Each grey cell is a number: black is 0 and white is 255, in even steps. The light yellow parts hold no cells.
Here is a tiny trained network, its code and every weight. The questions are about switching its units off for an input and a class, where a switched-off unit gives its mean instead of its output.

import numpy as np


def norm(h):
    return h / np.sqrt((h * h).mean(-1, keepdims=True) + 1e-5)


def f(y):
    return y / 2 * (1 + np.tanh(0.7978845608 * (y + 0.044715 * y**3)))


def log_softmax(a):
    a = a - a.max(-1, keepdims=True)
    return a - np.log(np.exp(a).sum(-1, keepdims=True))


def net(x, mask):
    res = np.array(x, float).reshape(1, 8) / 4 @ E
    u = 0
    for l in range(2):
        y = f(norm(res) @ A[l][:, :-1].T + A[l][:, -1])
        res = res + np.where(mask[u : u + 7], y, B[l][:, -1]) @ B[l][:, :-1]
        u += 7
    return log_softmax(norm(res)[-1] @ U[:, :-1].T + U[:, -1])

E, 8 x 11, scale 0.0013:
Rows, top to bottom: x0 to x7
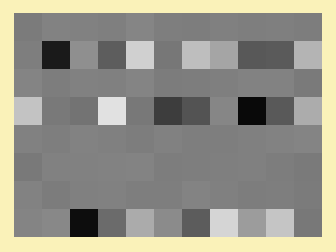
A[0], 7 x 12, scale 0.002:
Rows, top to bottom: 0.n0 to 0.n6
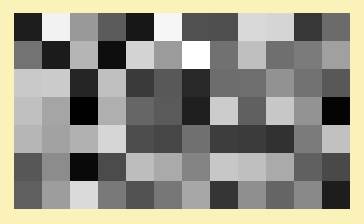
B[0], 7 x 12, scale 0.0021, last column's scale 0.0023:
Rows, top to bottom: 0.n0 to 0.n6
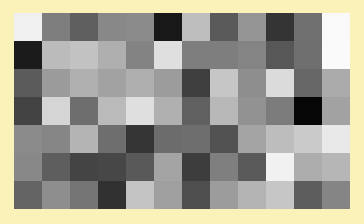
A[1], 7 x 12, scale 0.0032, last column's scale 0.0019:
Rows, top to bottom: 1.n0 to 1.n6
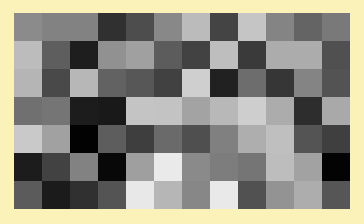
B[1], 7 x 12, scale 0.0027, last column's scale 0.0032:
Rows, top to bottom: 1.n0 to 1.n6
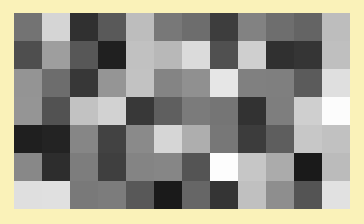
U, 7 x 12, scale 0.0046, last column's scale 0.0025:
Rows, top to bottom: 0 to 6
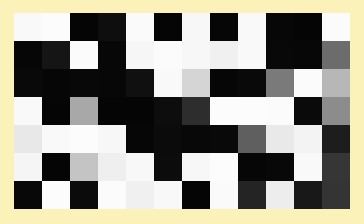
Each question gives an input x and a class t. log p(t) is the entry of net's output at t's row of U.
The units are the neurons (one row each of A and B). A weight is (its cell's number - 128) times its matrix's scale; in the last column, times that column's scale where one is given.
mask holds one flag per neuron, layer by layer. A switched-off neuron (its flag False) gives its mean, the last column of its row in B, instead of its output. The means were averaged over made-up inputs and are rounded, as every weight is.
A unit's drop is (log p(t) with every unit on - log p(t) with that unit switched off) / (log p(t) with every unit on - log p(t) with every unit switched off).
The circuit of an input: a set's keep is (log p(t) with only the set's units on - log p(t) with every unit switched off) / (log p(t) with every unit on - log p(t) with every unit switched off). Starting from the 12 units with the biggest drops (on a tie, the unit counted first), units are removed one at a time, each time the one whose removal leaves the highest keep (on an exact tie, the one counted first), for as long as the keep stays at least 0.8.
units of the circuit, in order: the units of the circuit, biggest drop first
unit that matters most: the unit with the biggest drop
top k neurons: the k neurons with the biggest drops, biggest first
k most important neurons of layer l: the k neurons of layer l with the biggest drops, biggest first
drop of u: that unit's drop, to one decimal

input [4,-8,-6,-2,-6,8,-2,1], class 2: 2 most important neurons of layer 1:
1.n4, 1.n6
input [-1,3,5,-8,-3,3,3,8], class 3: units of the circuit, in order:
1.n5, 1.n3
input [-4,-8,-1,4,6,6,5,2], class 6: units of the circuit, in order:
1.n6
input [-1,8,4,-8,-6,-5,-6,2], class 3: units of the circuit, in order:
1.n5, 1.n6
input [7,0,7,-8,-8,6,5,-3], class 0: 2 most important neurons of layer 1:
1.n0, 1.n4
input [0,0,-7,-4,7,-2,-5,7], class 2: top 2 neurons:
1.n4, 1.n3
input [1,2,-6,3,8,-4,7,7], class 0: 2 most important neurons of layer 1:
1.n1, 1.n6
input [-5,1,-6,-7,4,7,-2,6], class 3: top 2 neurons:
1.n5, 0.n5
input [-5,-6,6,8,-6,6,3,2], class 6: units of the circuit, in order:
1.n3, 1.n6
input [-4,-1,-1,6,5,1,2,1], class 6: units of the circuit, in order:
1.n3, 0.n0
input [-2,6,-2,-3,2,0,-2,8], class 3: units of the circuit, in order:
1.n5, 1.n6, 1.n3
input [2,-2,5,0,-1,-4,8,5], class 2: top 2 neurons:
1.n4, 0.n1
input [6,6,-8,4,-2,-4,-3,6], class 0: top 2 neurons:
1.n1, 1.n6
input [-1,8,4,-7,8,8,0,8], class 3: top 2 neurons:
1.n5, 1.n6
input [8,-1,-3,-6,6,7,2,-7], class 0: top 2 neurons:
0.n0, 1.n0
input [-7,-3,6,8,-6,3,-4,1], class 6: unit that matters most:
0.n3
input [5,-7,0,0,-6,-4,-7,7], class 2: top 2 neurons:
1.n4, 0.n1
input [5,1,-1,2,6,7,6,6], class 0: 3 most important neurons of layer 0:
0.n1, 0.n6, 0.n4
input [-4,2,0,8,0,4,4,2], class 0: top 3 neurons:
1.n1, 0.n1, 1.n3
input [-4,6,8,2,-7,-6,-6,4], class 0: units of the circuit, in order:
1.n6
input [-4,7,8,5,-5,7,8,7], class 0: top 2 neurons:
1.n1, 1.n6
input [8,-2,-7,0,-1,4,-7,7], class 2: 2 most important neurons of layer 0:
0.n1, 0.n5
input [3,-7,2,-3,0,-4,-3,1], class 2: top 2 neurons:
1.n4, 1.n6
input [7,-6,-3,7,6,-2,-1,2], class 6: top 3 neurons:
0.n3, 1.n3, 1.n6
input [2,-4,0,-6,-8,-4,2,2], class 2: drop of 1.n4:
0.4
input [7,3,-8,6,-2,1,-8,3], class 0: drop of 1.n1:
0.2
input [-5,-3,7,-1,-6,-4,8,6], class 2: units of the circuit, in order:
1.n4
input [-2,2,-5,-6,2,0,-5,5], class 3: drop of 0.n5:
0.2
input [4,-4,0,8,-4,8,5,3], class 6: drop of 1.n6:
0.1
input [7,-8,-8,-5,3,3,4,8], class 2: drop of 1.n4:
0.5
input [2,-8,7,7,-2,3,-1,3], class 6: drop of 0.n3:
0.1
